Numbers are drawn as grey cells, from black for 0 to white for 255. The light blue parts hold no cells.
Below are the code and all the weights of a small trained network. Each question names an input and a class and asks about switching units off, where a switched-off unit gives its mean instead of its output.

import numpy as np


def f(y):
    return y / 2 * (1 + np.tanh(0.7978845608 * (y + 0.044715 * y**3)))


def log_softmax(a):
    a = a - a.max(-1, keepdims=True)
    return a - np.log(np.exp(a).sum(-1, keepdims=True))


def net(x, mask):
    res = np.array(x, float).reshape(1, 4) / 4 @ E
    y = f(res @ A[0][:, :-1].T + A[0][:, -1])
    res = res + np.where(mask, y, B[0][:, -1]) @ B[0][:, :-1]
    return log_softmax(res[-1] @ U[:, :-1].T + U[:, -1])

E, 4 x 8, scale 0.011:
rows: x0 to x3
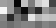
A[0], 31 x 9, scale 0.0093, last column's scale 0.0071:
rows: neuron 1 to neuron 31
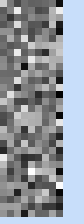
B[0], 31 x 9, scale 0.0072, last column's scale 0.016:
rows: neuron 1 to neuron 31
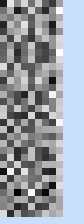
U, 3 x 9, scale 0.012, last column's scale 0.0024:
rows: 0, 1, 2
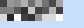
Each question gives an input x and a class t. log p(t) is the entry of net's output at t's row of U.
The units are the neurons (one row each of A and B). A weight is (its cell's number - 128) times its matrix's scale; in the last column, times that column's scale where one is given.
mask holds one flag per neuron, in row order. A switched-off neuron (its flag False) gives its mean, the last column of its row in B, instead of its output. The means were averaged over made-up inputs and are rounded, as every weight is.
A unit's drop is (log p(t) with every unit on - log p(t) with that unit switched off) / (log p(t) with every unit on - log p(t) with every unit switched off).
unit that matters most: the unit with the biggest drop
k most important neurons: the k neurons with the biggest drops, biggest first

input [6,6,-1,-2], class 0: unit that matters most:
neuron 1
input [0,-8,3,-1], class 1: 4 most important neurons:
neuron 17; neuron 22; neuron 27; neuron 4
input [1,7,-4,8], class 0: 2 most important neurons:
neuron 1; neuron 27
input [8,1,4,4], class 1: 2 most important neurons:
neuron 28; neuron 27
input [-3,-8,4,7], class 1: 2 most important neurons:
neuron 17; neuron 22
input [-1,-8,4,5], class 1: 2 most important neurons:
neuron 17; neuron 22
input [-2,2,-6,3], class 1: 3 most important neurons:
neuron 14; neuron 30; neuron 18
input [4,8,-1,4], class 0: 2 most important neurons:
neuron 1; neuron 5
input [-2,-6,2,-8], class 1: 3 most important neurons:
neuron 17; neuron 27; neuron 22
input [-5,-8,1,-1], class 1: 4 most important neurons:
neuron 17; neuron 22; neuron 2; neuron 27
